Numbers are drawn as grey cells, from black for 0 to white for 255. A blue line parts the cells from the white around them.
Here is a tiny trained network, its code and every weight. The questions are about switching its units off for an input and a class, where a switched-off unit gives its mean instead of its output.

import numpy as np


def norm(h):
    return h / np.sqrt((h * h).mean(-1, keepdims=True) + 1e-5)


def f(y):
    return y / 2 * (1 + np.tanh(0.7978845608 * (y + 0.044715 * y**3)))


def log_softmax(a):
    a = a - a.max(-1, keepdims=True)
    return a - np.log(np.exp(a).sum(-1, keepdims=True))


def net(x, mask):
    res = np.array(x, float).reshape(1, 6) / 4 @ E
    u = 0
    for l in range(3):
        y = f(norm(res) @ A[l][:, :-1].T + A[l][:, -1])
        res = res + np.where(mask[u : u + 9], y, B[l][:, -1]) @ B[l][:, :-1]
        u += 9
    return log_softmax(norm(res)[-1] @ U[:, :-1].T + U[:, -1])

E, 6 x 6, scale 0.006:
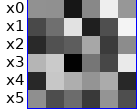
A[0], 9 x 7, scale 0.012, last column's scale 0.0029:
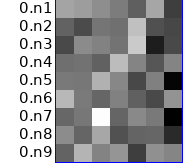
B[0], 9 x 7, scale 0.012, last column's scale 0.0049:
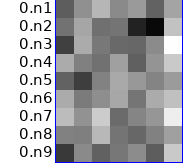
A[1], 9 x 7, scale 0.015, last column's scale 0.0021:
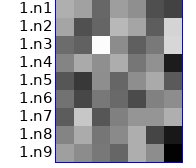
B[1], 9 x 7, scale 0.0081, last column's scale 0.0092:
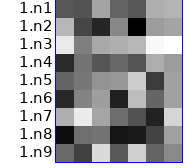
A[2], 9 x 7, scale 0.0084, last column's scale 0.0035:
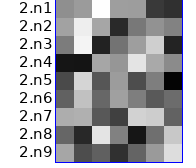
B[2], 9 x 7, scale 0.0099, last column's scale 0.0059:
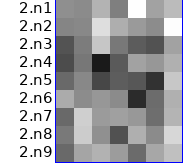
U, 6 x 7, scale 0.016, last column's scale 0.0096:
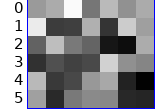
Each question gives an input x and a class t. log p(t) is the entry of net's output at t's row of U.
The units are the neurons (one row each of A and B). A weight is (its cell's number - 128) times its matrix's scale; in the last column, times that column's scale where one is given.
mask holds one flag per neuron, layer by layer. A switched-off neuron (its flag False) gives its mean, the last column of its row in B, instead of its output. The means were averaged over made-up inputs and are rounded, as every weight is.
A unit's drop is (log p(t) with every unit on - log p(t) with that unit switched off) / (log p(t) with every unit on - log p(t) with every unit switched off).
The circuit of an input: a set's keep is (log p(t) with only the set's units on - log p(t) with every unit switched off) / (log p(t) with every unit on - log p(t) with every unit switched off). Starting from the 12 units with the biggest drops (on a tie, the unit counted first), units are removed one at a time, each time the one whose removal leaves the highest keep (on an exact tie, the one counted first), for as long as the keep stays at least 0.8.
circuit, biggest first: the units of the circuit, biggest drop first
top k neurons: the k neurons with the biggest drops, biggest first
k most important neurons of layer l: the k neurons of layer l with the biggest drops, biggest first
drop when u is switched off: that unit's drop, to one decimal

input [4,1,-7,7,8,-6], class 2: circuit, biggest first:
1.n3
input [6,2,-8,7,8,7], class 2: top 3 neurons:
1.n3, 1.n8, 0.n7
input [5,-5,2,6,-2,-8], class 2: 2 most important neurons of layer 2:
2.n3, 2.n5
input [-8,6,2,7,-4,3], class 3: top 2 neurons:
2.n4, 1.n7
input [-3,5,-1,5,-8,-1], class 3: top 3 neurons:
1.n7, 0.n7, 2.n4
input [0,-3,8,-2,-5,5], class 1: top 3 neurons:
1.n2, 0.n3, 1.n7
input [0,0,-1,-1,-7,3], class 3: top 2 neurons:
1.n7, 0.n2
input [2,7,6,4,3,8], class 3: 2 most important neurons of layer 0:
0.n3, 0.n2
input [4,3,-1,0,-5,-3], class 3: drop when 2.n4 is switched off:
0.4
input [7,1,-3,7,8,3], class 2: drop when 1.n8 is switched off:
0.1
